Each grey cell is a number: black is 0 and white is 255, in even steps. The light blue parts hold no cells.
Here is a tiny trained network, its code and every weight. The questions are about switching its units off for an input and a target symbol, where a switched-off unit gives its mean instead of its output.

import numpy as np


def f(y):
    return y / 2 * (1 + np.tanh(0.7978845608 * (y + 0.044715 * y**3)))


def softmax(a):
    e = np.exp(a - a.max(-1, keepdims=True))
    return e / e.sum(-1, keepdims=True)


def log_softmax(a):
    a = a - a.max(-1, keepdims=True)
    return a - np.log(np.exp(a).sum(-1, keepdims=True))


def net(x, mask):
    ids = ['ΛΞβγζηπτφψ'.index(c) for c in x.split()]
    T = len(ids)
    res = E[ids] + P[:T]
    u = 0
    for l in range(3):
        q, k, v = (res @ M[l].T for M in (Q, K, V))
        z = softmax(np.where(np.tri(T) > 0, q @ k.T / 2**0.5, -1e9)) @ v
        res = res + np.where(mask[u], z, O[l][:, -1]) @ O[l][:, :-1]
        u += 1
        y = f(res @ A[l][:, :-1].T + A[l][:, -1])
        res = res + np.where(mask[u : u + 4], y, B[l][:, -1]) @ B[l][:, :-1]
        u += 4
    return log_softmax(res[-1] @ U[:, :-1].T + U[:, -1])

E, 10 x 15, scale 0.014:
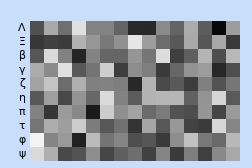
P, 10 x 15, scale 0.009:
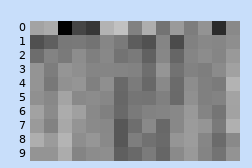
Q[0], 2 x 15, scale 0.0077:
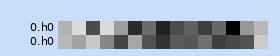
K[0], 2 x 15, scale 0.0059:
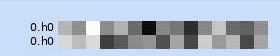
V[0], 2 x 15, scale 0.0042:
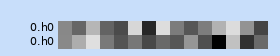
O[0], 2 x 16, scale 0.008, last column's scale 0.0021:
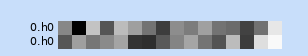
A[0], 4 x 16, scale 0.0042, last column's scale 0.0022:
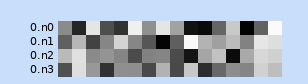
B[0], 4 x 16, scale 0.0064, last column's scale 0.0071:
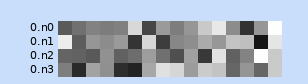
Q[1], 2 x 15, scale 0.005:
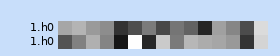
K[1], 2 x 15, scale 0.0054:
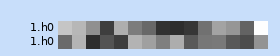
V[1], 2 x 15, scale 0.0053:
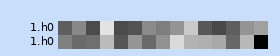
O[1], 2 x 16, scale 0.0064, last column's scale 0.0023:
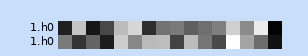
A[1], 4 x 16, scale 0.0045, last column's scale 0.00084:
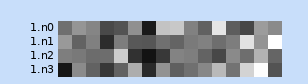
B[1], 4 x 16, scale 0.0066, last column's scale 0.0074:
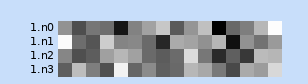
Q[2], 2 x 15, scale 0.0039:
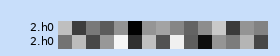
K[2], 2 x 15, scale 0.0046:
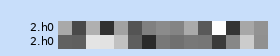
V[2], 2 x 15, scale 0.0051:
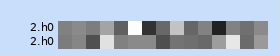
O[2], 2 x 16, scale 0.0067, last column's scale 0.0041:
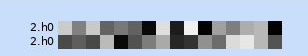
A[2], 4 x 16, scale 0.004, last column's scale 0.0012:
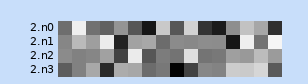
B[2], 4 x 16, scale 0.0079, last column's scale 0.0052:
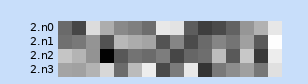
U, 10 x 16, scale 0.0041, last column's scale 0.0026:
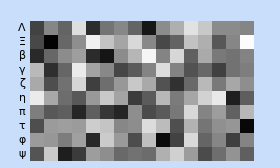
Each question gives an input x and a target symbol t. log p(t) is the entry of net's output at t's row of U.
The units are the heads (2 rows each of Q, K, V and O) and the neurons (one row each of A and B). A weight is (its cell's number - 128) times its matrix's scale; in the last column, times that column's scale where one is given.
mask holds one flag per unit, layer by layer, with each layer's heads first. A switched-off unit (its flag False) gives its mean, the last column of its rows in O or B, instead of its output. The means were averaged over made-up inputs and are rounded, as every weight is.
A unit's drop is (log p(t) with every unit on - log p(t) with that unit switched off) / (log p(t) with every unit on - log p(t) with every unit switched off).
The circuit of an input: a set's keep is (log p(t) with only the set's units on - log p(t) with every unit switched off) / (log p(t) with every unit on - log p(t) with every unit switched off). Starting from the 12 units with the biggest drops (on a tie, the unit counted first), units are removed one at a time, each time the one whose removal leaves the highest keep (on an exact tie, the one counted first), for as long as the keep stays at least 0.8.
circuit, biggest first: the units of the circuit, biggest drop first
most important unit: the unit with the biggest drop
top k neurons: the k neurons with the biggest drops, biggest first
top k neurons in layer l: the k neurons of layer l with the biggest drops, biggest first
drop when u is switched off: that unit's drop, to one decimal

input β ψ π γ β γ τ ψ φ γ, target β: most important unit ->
0.n1
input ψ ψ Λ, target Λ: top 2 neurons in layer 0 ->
[0.n1; 0.n0]
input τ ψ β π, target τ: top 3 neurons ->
[1.n3; 2.n0; 0.n1]
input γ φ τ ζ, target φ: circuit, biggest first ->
[1.h0; 2.n1; 1.n2]
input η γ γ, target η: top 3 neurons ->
[2.n3; 2.n2; 0.n0]
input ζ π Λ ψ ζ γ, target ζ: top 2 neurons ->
[2.n0; 1.n0]
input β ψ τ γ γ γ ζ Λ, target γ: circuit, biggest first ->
[0.h0; 1.n2]
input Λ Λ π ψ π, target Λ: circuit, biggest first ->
[2.h0; 1.h0; 0.h0; 0.n0]
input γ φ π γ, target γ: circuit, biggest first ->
[1.h0; 0.n0; 2.h0; 0.h0]
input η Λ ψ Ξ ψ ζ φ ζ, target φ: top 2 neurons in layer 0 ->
[0.n3; 0.n2]
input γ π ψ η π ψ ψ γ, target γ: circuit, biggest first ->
[1.h0; 2.h0; 0.h0; 0.n0]
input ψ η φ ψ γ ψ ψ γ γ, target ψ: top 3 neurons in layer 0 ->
[0.n0; 0.n1; 0.n2]
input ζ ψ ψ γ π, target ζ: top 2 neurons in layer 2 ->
[2.n0; 2.n3]
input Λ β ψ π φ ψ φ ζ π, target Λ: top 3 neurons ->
[0.n0; 0.n1; 2.n3]
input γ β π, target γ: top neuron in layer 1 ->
[1.n0]
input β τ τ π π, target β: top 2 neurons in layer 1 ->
[1.n0; 1.n2]
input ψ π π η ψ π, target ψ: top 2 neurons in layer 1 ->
[1.n3; 1.n0]
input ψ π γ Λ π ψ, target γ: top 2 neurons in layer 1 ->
[1.n2; 1.n1]
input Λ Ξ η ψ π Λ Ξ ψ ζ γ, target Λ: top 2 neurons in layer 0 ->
[0.n1; 0.n0]
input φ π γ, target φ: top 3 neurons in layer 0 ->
[0.n3; 0.n1; 0.n2]
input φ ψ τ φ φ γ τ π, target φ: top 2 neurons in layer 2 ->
[2.n1; 2.n2]
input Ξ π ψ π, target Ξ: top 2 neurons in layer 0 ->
[0.n0; 0.n2]
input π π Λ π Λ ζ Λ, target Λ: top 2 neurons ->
[0.n1; 1.n0]
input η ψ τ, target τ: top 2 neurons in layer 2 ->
[2.n0; 2.n3]
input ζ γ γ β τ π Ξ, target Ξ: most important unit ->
0.h0
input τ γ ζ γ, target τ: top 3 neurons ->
[2.n0; 1.n3; 0.n1]
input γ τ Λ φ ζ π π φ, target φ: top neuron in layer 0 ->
[0.n2]
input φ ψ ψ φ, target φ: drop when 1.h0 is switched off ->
0.4
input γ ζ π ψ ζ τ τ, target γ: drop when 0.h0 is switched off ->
1.3
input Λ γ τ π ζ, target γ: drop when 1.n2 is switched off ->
0.3
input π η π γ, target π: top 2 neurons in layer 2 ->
[2.n2; 2.n3]
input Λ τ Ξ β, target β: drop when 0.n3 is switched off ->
0.6
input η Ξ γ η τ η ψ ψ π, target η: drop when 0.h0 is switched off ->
0.2
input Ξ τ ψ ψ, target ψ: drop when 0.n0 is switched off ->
0.0
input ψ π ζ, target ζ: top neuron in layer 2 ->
[2.n0]
